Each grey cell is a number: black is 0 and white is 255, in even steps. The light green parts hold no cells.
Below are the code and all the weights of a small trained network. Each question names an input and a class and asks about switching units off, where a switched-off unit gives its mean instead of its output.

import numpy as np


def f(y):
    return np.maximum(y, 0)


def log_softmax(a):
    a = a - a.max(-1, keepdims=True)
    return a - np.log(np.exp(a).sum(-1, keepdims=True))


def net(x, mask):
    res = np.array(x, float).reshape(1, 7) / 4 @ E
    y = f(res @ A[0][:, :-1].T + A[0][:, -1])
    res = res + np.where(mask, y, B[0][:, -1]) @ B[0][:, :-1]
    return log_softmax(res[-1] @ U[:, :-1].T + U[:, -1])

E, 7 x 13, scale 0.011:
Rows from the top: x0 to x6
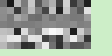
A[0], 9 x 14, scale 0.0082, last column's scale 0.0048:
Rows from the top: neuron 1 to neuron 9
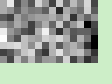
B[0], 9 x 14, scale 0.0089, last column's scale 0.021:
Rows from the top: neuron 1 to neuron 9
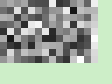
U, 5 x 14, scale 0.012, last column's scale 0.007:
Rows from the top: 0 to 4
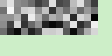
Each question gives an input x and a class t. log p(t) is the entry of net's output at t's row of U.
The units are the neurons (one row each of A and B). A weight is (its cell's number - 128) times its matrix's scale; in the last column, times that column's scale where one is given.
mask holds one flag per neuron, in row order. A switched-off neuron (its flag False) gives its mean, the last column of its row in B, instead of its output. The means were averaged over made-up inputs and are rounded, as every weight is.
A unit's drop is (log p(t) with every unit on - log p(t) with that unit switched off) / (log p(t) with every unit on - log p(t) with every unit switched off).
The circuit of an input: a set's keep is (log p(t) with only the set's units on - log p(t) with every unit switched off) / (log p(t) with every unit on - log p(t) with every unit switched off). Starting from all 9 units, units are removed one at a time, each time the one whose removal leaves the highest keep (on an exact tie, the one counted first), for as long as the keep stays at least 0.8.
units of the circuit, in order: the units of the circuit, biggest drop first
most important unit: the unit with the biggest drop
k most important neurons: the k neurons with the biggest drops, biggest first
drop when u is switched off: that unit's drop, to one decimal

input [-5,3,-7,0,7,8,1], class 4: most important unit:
neuron 7
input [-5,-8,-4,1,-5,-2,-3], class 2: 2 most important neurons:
[neuron 4; neuron 6]
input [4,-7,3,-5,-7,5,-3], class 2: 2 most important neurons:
[neuron 4; neuron 6]
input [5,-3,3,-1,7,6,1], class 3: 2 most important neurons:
[neuron 6; neuron 1]
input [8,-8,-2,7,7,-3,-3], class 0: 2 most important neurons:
[neuron 9; neuron 3]
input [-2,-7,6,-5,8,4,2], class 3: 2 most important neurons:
[neuron 6; neuron 2]
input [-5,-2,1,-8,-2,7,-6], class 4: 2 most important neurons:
[neuron 7; neuron 5]
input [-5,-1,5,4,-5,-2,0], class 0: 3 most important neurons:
[neuron 6; neuron 7; neuron 1]
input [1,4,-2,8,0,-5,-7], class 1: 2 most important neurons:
[neuron 8; neuron 7]
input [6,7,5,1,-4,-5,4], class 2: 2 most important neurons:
[neuron 2; neuron 1]
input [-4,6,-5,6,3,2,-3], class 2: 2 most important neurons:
[neuron 2; neuron 9]
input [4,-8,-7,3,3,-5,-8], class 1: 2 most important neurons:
[neuron 8; neuron 2]
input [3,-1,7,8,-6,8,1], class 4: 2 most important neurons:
[neuron 7; neuron 6]
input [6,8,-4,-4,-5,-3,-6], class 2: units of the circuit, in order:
[neuron 2]
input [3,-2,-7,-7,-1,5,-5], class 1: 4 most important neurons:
[neuron 8; neuron 1; neuron 6; neuron 3]
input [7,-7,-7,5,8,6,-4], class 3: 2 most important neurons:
[neuron 6; neuron 1]
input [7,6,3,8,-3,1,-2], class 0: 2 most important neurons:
[neuron 9; neuron 4]
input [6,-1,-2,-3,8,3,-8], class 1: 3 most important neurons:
[neuron 8; neuron 1; neuron 3]
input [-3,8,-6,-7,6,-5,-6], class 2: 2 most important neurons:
[neuron 2; neuron 5]
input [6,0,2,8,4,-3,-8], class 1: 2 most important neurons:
[neuron 8; neuron 1]
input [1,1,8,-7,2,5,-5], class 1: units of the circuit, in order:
[neuron 8]
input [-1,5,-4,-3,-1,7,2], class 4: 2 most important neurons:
[neuron 7; neuron 4]
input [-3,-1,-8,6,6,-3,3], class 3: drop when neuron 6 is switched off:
0.6
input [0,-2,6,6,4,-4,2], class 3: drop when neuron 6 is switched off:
0.5
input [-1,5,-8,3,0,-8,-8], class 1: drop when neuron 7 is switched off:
0.6
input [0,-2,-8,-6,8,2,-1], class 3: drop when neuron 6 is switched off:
0.9
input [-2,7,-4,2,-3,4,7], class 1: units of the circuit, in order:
[neuron 5]
